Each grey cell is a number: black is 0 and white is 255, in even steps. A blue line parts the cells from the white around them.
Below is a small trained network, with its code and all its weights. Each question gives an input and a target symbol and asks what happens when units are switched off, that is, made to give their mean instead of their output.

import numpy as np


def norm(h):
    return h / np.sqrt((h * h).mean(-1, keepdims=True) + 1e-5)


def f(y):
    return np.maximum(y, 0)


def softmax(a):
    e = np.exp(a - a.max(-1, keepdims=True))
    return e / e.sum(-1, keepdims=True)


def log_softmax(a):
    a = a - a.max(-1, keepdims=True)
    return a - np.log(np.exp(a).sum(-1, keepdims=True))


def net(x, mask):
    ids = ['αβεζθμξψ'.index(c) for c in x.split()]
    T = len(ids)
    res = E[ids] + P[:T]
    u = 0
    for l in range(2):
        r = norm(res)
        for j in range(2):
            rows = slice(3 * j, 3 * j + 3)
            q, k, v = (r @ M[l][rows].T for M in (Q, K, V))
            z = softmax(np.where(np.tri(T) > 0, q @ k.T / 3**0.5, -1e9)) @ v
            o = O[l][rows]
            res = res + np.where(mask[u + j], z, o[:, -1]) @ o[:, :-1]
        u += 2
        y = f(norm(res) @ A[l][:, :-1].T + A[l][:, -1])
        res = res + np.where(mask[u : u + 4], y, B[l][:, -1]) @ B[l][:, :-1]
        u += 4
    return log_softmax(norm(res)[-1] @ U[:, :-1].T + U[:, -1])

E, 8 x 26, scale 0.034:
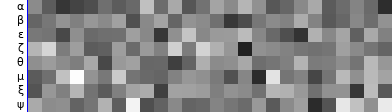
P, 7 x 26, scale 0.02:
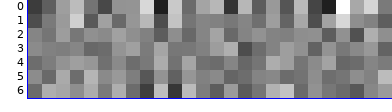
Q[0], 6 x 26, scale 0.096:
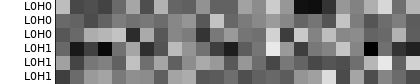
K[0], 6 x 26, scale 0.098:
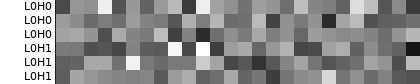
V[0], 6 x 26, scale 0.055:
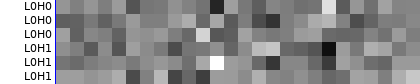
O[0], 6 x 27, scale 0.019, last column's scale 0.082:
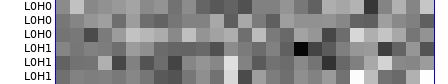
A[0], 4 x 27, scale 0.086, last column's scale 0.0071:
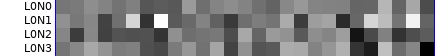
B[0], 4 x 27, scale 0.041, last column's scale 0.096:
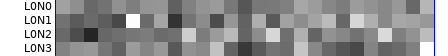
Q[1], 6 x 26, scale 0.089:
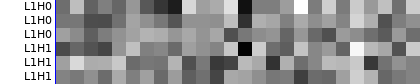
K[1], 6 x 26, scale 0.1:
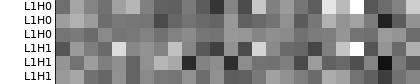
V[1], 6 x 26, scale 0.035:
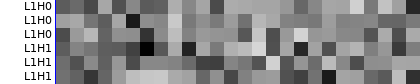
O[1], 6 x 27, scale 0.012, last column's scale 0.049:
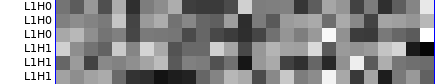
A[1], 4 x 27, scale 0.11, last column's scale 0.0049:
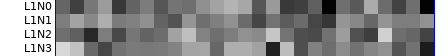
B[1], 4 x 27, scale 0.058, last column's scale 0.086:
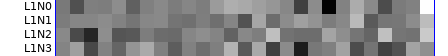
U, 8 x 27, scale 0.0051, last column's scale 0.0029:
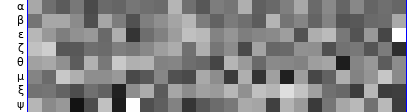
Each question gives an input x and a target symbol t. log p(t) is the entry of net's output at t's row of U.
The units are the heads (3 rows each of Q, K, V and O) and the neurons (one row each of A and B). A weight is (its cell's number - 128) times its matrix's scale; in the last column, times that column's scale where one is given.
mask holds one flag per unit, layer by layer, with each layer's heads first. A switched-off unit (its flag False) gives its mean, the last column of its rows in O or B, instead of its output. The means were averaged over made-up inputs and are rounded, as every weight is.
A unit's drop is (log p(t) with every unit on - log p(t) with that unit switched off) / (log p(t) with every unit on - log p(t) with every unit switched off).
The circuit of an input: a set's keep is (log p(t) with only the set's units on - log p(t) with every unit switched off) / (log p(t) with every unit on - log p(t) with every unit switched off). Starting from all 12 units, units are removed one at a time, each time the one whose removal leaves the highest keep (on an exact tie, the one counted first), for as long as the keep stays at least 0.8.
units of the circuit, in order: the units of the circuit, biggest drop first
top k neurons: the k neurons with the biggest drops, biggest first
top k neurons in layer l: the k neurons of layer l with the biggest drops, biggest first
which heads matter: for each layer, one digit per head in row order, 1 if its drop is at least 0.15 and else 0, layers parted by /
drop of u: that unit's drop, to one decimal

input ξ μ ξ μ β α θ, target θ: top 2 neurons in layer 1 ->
L1N0; L1N2
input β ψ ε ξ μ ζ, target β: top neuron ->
L1N0
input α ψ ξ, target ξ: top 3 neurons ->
L0N3; L1N0; L0N2
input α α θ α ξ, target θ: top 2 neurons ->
L0N3; L1N0
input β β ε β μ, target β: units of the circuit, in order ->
L0H0; L0N3
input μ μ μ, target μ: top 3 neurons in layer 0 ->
L0N3; L0N2; L0N1
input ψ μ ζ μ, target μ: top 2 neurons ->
L1N0; L0N3
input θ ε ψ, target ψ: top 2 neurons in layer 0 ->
L0N1; L0N3
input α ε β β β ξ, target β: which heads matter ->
00 / 00
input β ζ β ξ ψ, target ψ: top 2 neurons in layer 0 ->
L0N1; L0N3
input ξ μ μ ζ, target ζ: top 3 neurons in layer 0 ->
L0N3; L0N2; L0N1
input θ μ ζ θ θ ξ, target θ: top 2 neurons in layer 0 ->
L0N3; L0N1
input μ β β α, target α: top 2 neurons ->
L1N2; L0N2
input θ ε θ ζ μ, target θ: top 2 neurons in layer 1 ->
L1N0; L1N1
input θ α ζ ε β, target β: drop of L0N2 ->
-0.1
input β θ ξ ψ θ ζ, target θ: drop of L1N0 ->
0.5
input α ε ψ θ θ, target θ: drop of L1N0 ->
0.2
